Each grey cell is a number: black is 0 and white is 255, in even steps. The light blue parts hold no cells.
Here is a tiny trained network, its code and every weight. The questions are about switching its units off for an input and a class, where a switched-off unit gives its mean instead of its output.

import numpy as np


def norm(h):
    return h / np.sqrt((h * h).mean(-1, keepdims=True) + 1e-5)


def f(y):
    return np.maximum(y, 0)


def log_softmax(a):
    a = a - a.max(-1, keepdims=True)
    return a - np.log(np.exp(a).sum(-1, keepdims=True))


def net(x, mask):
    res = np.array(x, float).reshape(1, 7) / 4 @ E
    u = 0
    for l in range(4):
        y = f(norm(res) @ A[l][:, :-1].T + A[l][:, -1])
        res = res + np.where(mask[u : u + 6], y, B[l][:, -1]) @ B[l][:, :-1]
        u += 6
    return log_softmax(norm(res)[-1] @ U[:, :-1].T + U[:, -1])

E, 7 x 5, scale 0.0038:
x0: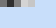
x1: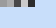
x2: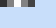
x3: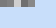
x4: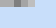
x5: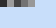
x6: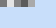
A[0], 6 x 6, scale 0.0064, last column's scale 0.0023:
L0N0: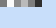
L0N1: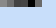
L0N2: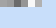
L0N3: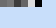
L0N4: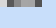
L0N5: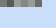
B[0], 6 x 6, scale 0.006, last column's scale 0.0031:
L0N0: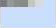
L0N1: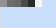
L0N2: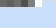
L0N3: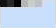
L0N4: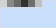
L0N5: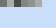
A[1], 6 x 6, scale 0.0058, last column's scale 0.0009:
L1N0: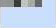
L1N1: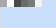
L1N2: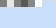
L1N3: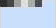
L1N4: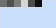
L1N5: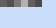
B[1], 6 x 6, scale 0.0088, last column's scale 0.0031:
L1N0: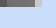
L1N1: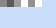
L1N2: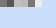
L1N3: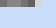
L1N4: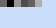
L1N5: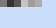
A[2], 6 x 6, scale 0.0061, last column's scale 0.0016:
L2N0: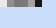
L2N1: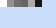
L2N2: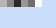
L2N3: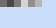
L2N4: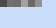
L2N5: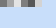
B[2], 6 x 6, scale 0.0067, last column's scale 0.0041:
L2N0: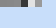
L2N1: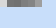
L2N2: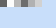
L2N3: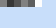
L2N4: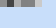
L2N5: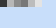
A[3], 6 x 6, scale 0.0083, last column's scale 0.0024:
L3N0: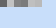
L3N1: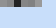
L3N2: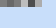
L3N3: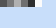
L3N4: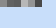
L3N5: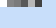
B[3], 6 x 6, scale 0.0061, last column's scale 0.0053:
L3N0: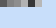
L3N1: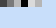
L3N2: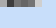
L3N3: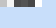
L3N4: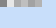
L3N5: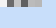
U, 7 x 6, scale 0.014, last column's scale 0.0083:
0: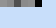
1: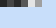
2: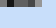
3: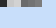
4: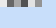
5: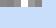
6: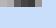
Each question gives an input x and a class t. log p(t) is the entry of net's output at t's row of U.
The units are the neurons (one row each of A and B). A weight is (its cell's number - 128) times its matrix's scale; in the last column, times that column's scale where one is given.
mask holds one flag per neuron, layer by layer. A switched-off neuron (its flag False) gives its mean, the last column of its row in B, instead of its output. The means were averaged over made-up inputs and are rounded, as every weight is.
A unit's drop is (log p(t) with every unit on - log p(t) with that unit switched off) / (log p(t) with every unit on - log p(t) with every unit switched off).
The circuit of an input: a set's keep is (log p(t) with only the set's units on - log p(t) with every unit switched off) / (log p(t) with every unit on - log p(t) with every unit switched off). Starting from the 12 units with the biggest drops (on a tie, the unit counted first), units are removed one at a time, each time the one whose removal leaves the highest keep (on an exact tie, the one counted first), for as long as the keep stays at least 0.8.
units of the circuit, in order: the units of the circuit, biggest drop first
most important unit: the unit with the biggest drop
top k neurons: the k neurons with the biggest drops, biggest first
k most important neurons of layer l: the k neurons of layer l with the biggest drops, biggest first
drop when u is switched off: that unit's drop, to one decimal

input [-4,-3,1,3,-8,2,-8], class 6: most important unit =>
L3N3
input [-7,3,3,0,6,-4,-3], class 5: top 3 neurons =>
(L1N1, L0N0, L0N2)
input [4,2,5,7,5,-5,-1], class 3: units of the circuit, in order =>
(L2N5, L1N1, L3N5)
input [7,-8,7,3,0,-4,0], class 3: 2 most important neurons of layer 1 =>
(L1N1, L1N3)
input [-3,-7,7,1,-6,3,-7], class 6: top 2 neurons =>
(L3N3, L1N1)
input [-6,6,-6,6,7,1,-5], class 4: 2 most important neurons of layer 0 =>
(L0N4, L0N1)
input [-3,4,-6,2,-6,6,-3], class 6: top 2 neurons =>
(L0N1, L2N2)
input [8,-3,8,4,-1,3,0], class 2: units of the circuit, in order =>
(L2N2, L2N3)
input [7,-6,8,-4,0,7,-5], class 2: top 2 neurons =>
(L1N3, L2N5)
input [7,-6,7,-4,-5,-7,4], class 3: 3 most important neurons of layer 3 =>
(L3N3, L3N2, L3N5)
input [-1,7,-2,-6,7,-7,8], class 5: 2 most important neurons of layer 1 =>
(L1N1, L1N2)
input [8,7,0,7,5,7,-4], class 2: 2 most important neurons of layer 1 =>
(L1N4, L1N3)
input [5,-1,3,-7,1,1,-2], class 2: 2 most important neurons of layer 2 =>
(L2N5, L2N4)
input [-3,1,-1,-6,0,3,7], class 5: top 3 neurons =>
(L1N1, L3N4, L1N2)
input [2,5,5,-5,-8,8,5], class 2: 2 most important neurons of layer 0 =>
(L0N4, L0N2)
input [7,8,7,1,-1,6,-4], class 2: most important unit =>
L1N4
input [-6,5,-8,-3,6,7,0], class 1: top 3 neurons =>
(L3N1, L0N3, L1N0)
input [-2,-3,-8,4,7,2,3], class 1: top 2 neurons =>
(L0N3, L1N0)
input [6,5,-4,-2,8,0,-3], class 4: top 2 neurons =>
(L0N4, L3N5)
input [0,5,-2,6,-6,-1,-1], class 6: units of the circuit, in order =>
(L3N3)
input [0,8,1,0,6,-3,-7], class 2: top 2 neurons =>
(L1N4, L3N2)
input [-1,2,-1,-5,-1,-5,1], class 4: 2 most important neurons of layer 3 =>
(L3N5, L3N3)
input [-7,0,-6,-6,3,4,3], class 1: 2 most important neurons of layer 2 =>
(L2N3, L2N5)
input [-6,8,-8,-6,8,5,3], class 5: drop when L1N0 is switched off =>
0.0
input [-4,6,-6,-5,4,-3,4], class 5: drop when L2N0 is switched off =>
-0.1
